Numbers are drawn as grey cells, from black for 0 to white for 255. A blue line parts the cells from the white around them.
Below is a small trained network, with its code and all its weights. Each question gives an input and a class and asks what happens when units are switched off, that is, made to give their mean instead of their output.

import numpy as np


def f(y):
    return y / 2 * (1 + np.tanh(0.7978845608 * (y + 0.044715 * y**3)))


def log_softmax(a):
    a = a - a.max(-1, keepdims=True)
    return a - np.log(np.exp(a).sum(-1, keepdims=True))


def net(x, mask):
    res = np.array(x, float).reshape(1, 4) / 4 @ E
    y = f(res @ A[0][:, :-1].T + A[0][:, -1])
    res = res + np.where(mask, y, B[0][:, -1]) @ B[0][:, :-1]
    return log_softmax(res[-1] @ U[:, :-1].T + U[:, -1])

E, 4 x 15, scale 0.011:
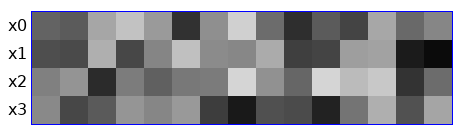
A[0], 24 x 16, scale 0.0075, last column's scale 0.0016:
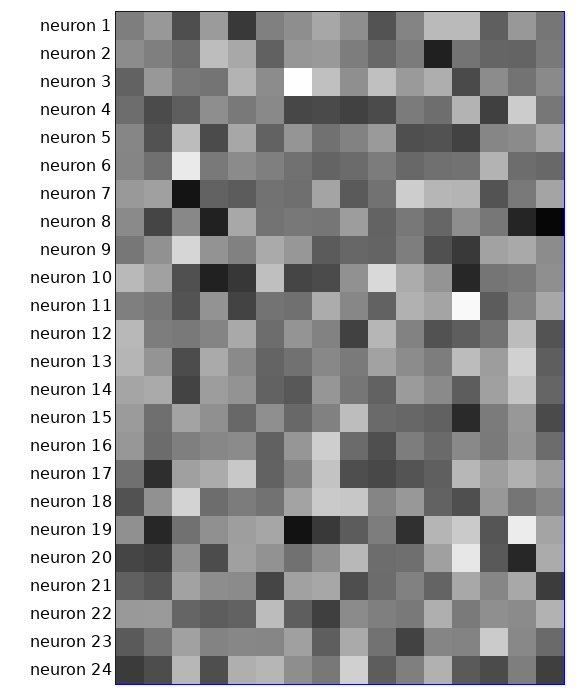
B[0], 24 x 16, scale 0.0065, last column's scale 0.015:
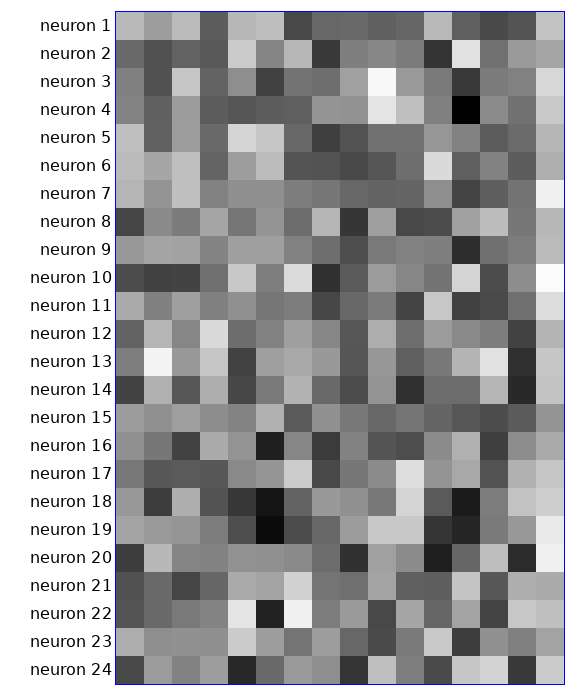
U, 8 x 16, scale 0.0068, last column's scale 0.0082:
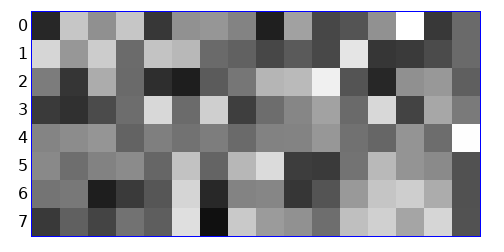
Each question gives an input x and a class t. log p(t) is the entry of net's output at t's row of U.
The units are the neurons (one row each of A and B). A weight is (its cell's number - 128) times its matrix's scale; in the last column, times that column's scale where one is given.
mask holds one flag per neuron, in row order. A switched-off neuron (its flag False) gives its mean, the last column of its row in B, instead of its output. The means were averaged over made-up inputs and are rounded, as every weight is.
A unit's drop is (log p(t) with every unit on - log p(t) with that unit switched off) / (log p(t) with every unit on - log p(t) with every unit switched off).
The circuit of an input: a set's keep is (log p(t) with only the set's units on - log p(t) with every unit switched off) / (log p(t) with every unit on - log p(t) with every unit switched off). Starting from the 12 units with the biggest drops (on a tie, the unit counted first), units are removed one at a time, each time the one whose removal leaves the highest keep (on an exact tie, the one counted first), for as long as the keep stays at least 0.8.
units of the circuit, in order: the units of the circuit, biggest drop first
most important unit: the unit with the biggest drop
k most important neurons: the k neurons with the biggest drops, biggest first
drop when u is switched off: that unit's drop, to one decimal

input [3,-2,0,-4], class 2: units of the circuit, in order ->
neuron 18
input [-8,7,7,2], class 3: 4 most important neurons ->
neuron 10; neuron 22; neuron 13; neuron 14
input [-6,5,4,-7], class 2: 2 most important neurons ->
neuron 3; neuron 18
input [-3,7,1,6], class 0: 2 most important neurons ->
neuron 20; neuron 24
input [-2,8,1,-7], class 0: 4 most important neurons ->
neuron 24; neuron 20; neuron 8; neuron 19
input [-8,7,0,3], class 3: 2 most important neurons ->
neuron 22; neuron 10
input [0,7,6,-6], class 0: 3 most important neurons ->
neuron 20; neuron 24; neuron 8
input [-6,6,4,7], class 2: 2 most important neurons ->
neuron 19; neuron 4
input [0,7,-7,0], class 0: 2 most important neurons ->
neuron 24; neuron 8
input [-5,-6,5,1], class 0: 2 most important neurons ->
neuron 13; neuron 14
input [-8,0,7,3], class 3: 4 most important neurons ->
neuron 10; neuron 22; neuron 6; neuron 9
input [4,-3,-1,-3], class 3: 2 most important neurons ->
neuron 19; neuron 4
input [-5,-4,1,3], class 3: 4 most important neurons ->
neuron 10; neuron 22; neuron 20; neuron 24
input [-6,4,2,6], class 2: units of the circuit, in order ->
neuron 19
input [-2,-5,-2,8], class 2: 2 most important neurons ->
neuron 19; neuron 4
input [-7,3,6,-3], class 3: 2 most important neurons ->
neuron 10; neuron 22
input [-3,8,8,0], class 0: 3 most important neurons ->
neuron 20; neuron 24; neuron 8
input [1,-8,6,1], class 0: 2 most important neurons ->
neuron 13; neuron 14
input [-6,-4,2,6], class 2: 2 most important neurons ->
neuron 19; neuron 4
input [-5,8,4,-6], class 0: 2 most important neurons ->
neuron 24; neuron 20
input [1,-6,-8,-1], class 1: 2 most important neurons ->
neuron 5; neuron 6
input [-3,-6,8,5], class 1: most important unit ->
neuron 7
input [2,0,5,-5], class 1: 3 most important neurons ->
neuron 19; neuron 1; neuron 11
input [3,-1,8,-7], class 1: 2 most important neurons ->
neuron 1; neuron 11
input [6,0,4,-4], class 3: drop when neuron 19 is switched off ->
0.2
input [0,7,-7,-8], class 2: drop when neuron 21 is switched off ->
0.1
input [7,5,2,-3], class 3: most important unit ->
neuron 17
